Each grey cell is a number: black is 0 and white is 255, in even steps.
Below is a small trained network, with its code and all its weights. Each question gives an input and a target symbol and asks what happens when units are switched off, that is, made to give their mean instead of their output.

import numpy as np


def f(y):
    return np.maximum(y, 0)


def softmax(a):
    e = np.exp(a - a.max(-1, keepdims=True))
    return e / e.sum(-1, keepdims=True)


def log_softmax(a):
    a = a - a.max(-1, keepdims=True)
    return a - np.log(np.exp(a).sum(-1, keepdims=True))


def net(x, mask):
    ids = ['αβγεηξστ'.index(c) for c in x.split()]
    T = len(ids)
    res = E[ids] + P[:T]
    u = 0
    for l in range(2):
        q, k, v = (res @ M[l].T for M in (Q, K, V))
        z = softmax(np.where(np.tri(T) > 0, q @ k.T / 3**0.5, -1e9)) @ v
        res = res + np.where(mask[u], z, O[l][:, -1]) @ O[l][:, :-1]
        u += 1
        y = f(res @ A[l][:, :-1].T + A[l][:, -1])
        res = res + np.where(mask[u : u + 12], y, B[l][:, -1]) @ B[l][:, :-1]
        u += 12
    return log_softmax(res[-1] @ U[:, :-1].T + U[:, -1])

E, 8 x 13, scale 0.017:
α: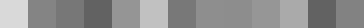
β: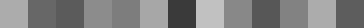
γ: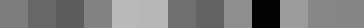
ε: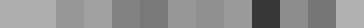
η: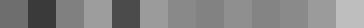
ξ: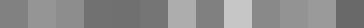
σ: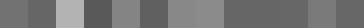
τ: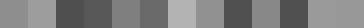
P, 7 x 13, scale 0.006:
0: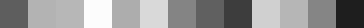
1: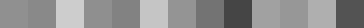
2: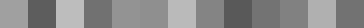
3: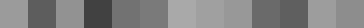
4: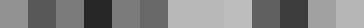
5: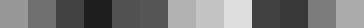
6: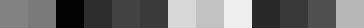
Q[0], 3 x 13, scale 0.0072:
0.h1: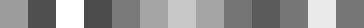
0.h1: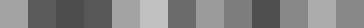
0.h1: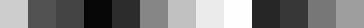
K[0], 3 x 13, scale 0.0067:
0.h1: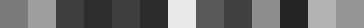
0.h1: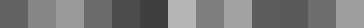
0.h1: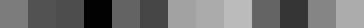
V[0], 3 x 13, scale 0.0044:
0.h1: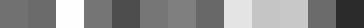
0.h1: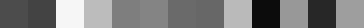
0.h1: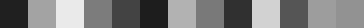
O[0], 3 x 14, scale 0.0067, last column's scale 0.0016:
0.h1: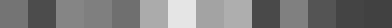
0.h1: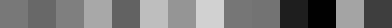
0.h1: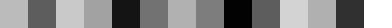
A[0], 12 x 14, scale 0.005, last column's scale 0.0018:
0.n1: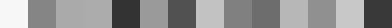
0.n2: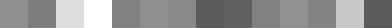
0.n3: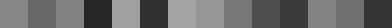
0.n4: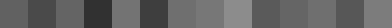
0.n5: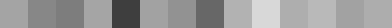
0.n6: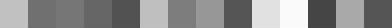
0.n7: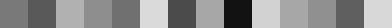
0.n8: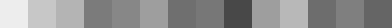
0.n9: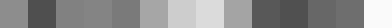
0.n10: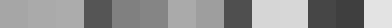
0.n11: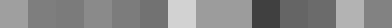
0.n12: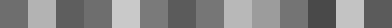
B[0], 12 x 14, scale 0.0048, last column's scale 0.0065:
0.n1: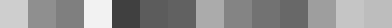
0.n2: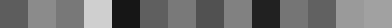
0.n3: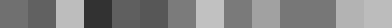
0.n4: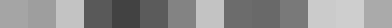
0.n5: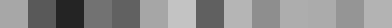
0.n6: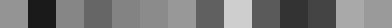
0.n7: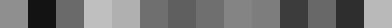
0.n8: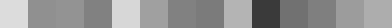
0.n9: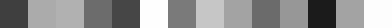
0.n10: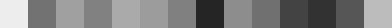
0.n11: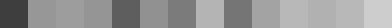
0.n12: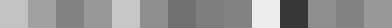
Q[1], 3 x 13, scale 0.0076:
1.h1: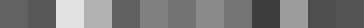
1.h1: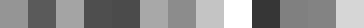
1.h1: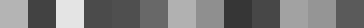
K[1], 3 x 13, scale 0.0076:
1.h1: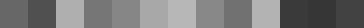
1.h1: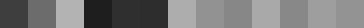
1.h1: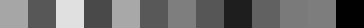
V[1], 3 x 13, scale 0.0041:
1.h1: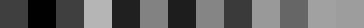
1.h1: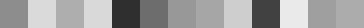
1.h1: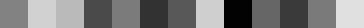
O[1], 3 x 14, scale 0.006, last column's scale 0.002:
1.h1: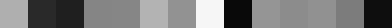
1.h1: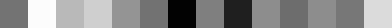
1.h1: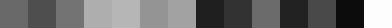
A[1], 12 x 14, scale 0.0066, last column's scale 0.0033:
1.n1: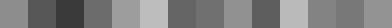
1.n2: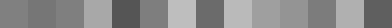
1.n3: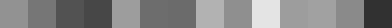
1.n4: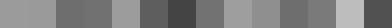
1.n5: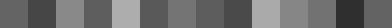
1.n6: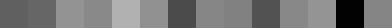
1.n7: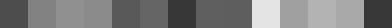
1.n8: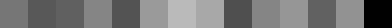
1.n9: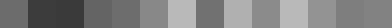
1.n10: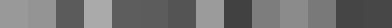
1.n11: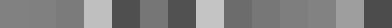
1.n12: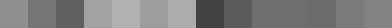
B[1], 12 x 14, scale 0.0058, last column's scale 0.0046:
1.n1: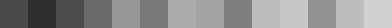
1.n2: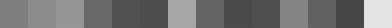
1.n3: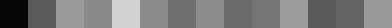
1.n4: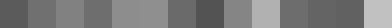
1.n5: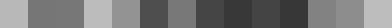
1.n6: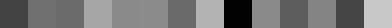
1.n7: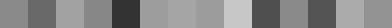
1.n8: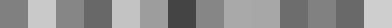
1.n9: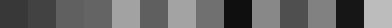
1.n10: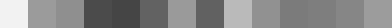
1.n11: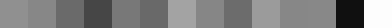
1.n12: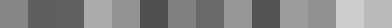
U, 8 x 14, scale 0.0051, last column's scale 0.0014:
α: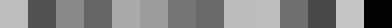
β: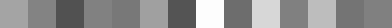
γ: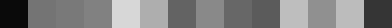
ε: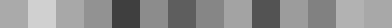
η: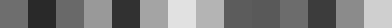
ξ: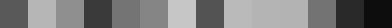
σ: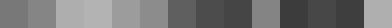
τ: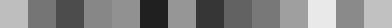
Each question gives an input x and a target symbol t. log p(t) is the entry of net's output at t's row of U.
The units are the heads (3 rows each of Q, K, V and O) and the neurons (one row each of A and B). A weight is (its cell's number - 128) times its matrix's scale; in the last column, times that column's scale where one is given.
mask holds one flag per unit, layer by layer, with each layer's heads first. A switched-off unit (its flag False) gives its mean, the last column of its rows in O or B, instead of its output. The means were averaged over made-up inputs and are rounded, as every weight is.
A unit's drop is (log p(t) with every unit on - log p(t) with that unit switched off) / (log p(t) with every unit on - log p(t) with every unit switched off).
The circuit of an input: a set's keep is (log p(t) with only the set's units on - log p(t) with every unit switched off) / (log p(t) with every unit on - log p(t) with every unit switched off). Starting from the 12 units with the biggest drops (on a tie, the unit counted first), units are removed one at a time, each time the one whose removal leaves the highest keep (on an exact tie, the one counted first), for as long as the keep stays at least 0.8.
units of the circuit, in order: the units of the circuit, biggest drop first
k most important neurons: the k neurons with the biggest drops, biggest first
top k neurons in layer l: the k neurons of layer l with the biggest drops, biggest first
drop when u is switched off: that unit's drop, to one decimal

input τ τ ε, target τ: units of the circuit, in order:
0.h1
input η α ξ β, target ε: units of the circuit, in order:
1.h1; 0.h1
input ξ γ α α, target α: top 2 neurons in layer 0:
0.n12; 0.n6
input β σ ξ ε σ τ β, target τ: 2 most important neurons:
0.n9; 1.n10
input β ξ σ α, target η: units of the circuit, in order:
0.h1; 0.n6
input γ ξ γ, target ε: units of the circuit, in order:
1.h1; 0.h1
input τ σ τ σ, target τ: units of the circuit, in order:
0.h1; 0.n9
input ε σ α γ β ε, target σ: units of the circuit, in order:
0.h1; 1.h1; 1.n4
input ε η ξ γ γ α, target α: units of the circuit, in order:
0.h1; 0.n12
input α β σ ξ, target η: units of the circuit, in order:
0.h1; 1.h1
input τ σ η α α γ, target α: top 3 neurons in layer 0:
0.n12; 0.n7; 0.n11
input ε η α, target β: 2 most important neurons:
0.n2; 0.n1
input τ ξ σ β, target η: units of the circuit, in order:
1.h1; 0.h1; 0.n9
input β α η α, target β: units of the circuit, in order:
1.h1
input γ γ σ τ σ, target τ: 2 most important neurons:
0.n9; 1.n5
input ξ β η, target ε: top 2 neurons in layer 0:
0.n1; 0.n2
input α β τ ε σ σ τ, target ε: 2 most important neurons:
1.n7; 0.n8
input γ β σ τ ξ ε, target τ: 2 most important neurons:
0.n9; 0.n3
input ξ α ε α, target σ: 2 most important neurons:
0.n10; 0.n11
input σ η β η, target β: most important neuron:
0.n10
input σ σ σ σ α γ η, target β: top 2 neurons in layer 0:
0.n10; 0.n11
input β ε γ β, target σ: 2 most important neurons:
0.n11; 0.n12
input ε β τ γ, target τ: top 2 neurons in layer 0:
0.n9; 0.n11
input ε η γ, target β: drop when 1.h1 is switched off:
1.0
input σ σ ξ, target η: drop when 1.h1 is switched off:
0.2
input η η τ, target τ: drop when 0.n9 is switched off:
0.1
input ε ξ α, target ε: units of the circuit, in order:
1.h1
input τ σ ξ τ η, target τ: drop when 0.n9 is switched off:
0.2
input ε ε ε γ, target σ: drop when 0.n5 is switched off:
0.1
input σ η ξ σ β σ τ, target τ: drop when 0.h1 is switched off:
1.4
